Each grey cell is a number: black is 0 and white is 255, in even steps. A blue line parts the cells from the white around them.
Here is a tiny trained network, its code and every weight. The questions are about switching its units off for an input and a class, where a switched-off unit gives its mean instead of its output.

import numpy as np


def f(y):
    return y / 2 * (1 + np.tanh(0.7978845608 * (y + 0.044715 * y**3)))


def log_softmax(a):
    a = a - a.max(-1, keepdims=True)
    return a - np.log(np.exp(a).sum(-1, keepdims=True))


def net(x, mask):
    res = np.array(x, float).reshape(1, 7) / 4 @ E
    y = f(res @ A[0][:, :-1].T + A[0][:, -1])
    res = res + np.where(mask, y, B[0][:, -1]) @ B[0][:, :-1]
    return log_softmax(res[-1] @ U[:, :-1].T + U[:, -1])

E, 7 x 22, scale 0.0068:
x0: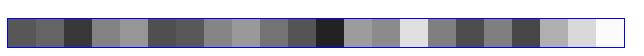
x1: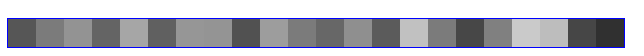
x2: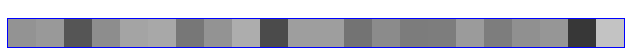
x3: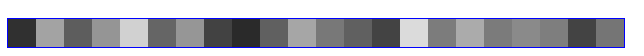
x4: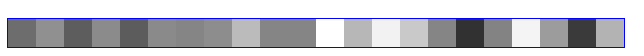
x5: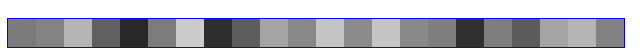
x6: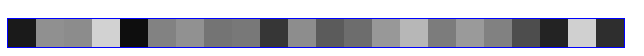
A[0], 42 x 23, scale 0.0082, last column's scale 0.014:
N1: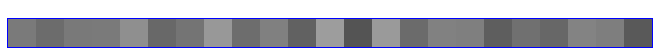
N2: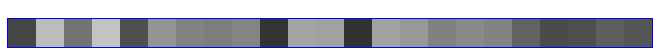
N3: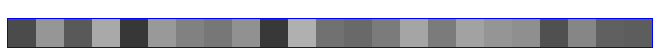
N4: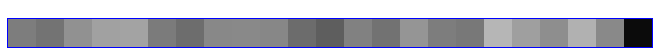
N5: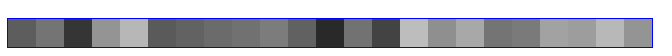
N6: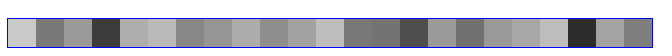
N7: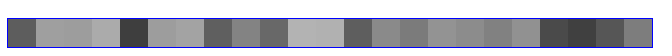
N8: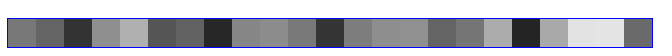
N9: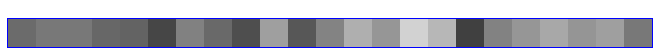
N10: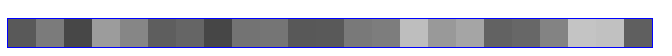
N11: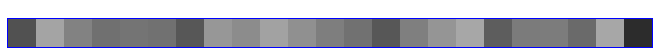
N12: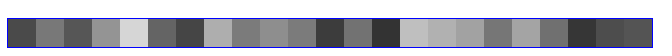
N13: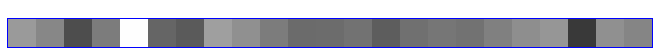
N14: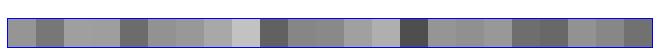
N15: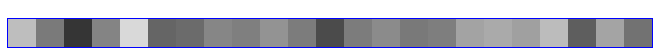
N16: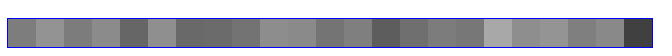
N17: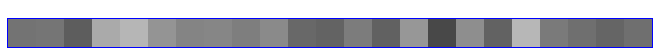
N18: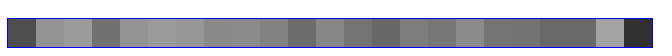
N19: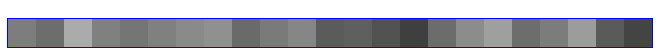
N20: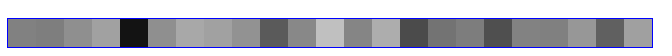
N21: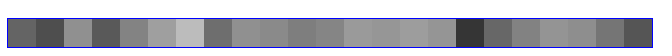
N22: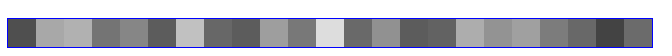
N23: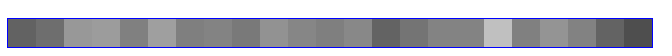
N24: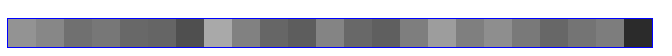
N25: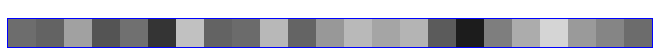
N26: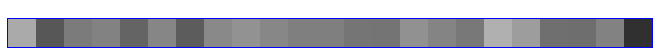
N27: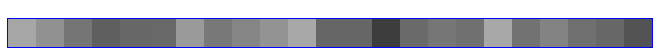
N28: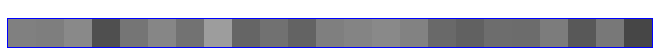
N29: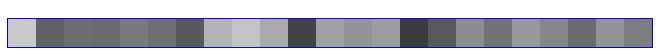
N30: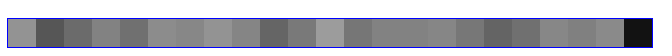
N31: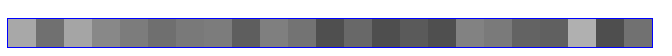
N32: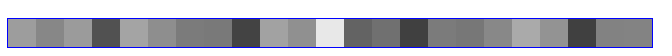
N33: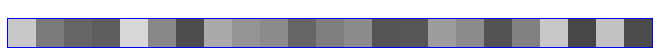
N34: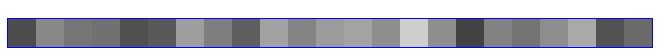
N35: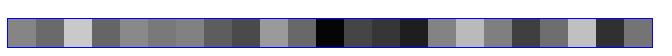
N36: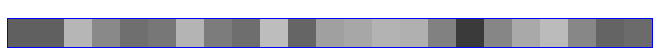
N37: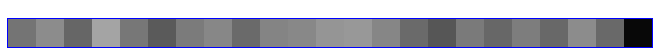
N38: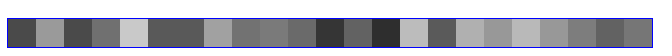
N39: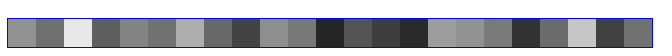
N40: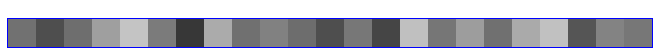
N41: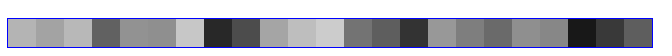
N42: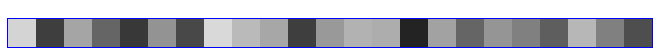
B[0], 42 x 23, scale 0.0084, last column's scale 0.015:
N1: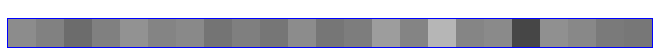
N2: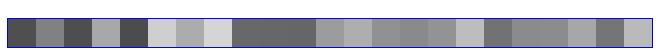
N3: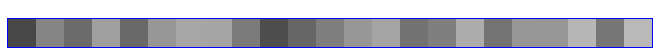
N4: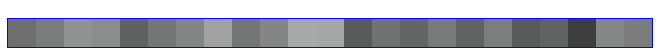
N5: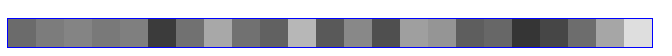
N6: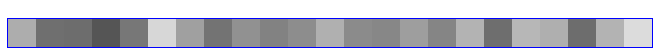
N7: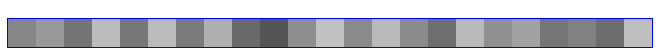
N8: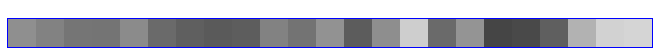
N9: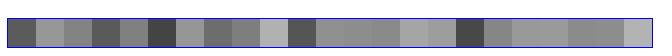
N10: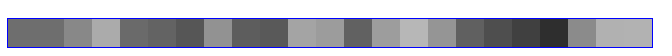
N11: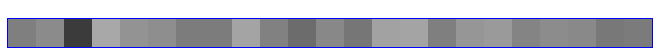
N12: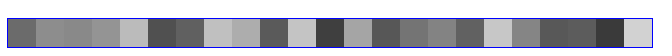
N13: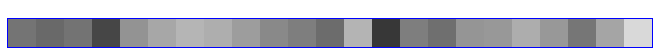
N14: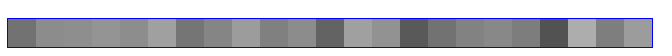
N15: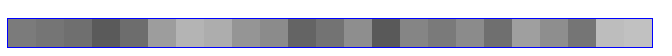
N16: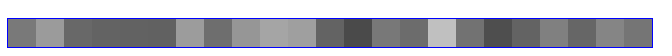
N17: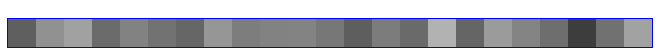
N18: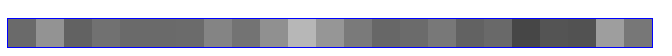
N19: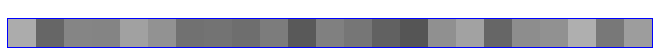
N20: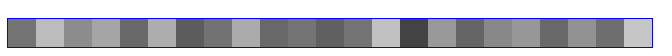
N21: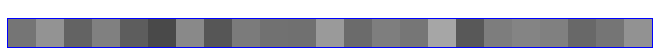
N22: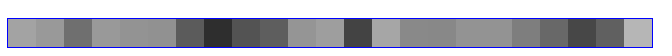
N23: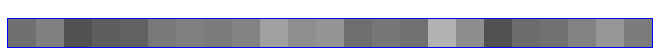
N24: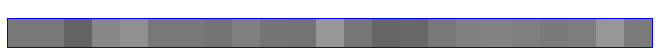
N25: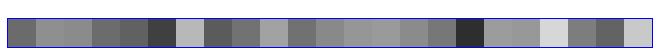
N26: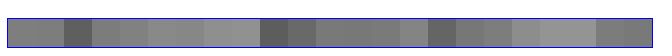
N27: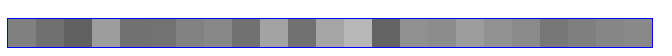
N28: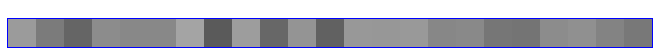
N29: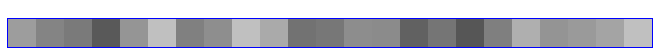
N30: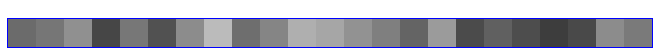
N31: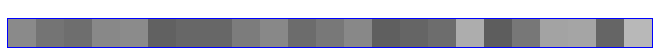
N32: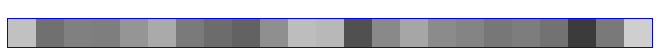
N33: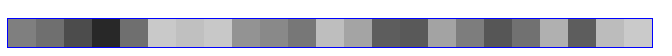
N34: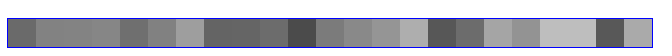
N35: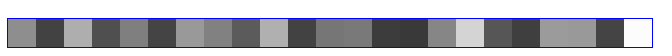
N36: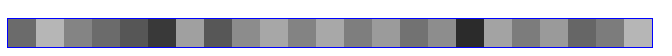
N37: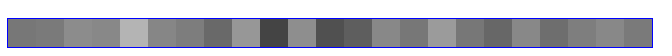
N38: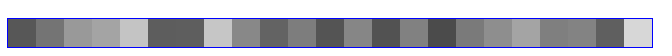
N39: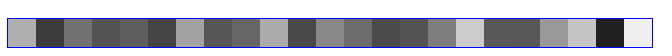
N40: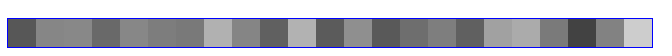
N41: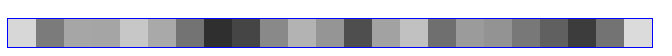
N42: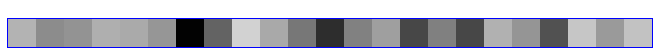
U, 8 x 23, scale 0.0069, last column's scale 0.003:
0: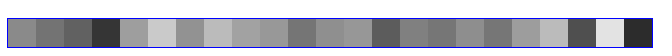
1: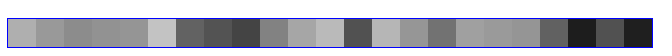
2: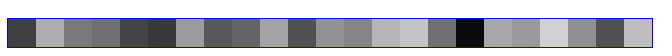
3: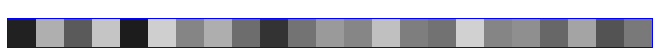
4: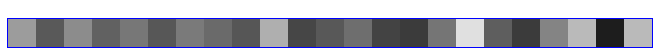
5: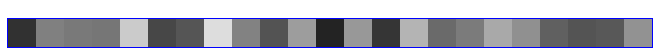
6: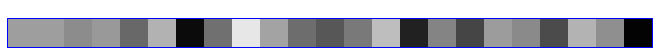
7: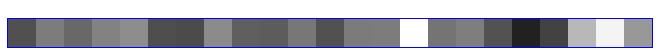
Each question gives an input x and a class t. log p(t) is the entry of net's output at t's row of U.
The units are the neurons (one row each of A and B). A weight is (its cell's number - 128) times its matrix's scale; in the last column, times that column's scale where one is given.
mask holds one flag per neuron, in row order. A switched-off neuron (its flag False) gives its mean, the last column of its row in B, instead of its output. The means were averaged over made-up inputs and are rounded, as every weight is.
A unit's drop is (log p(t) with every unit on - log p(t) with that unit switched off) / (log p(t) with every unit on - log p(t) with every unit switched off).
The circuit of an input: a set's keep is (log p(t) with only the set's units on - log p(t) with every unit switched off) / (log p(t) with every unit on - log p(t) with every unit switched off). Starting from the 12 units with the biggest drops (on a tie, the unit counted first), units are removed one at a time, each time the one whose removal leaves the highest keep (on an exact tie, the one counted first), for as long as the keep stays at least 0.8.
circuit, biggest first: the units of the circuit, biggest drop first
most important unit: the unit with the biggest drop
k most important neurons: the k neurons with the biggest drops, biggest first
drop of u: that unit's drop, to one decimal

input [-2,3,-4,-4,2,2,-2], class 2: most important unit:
N25
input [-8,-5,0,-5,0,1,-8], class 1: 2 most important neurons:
[N41; N32]
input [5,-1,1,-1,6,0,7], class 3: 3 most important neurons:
[N2; N3; N20]
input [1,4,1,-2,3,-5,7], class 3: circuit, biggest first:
[N3; N2]
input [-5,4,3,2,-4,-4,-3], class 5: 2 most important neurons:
[N12; N38]
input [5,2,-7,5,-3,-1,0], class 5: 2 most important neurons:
[N38; N12]
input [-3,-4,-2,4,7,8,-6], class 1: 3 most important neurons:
[N41; N32; N22]
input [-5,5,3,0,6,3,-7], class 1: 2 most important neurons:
[N41; N32]
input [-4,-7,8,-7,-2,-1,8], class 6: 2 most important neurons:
[N42; N20]
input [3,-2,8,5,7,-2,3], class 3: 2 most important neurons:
[N2; N3]
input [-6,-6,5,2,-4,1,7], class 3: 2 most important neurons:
[N2; N7]
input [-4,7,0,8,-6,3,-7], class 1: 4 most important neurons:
[N41; N32; N22; N6]
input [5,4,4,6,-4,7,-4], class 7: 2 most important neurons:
[N8; N5]
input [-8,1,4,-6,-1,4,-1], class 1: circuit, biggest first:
[N41]
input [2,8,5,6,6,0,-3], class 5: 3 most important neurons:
[N12; N38; N40]
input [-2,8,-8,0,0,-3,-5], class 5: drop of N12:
0.2
